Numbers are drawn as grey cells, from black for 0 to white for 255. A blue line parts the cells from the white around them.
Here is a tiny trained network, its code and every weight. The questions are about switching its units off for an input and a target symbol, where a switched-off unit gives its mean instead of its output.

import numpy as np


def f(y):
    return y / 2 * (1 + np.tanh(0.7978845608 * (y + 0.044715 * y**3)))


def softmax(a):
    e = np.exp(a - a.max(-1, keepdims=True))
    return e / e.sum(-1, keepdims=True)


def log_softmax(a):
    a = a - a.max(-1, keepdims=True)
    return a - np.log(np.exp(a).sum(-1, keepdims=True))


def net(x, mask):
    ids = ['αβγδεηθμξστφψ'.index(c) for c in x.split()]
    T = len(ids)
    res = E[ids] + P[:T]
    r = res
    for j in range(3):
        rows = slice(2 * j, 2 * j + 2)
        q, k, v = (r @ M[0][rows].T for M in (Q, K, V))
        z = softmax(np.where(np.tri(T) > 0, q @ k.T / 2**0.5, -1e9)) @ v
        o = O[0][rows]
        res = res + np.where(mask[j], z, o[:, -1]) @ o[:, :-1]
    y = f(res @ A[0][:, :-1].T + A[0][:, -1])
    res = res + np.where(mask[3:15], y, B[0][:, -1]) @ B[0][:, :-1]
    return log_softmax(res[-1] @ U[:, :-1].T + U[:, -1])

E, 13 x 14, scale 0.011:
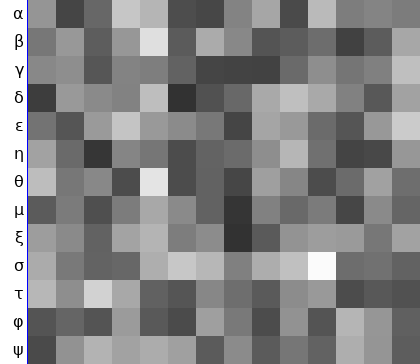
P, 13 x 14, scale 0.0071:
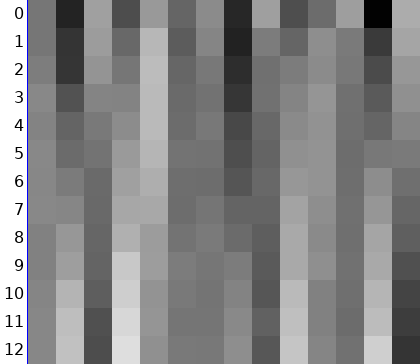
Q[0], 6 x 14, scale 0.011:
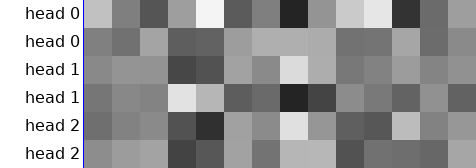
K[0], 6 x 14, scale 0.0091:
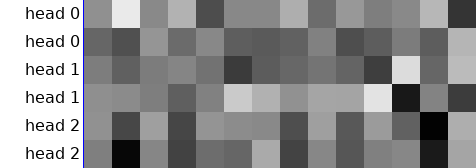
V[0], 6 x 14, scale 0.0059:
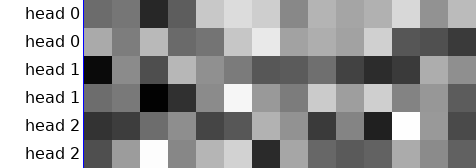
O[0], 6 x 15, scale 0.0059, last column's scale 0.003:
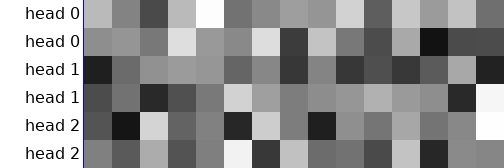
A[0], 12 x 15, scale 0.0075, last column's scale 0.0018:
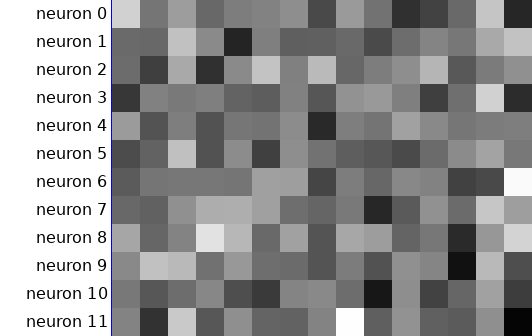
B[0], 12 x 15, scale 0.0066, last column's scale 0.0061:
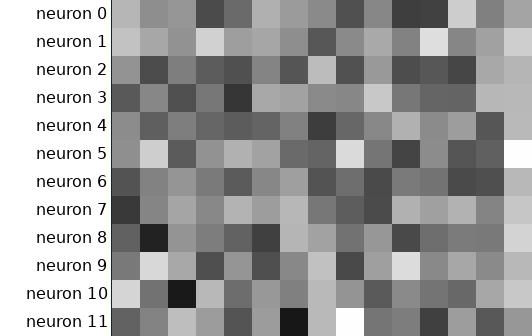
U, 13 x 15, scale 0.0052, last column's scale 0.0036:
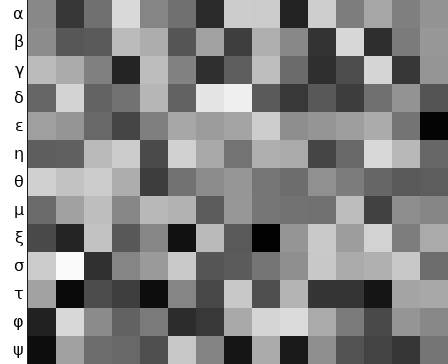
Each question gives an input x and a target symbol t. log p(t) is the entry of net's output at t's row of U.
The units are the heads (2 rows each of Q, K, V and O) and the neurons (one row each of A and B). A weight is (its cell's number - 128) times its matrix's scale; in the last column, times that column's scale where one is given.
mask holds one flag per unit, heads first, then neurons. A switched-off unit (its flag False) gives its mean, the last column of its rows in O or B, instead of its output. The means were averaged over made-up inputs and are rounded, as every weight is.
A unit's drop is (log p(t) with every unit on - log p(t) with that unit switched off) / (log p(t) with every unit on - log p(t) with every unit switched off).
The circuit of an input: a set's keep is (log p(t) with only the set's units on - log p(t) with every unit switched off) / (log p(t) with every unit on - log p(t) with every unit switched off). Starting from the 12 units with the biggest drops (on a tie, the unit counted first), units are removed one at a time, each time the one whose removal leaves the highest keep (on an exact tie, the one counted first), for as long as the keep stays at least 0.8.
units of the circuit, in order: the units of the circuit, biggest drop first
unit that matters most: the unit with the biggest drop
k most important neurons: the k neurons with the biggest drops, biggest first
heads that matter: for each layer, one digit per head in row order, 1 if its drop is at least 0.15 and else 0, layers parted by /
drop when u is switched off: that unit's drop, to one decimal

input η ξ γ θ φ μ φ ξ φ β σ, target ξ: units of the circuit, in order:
[head 2; neuron 5]
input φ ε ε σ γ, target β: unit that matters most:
head 0
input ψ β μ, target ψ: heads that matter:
010
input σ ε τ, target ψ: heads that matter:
111
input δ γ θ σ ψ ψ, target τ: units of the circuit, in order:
[neuron 2; head 2]
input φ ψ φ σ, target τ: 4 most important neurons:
[neuron 2; neuron 7; neuron 9; neuron 1]
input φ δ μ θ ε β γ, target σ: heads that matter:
110
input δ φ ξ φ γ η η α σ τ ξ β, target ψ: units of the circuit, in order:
[head 0; head 1; neuron 6]
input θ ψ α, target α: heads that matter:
010
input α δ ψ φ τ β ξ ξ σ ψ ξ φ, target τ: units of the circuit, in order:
[head 2; head 1; neuron 2]
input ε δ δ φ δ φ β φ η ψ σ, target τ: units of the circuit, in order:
[head 2; neuron 2]
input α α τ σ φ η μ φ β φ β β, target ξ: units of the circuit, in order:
[head 2; head 1; neuron 5]
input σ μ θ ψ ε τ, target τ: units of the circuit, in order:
[head 2; head 1; neuron 2]
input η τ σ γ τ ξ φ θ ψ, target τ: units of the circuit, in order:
[neuron 2; head 2; head 1]
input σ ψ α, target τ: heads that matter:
011
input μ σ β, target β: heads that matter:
110
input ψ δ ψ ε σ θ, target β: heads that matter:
110
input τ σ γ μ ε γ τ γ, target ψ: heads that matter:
110
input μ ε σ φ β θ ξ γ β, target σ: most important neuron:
[neuron 8]
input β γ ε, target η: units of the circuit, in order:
[head 1; neuron 3; neuron 0; neuron 11]
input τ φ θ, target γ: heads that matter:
010
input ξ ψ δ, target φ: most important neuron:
[neuron 9]
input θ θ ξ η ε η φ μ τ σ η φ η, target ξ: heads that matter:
001
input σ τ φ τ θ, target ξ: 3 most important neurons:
[neuron 5; neuron 4; neuron 10]
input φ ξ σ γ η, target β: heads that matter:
110
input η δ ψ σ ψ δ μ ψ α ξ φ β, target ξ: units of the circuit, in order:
[head 1; head 2; neuron 5]
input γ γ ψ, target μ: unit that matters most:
head 1
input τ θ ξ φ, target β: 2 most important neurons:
[neuron 5; neuron 9]
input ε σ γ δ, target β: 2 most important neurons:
[neuron 8; neuron 9]
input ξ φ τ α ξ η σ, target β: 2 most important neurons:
[neuron 8; neuron 9]
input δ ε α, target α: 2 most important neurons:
[neuron 11; neuron 10]
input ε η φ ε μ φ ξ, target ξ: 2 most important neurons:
[neuron 4; neuron 11]
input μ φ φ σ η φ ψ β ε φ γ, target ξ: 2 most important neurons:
[neuron 5; neuron 10]
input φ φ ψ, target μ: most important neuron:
[neuron 5]
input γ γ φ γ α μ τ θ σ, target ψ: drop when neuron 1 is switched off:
0.1
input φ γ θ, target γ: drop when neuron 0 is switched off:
0.2
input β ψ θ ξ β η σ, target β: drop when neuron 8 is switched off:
0.2
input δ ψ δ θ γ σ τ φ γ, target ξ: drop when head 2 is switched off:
0.7
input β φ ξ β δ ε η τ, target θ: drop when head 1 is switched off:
0.7
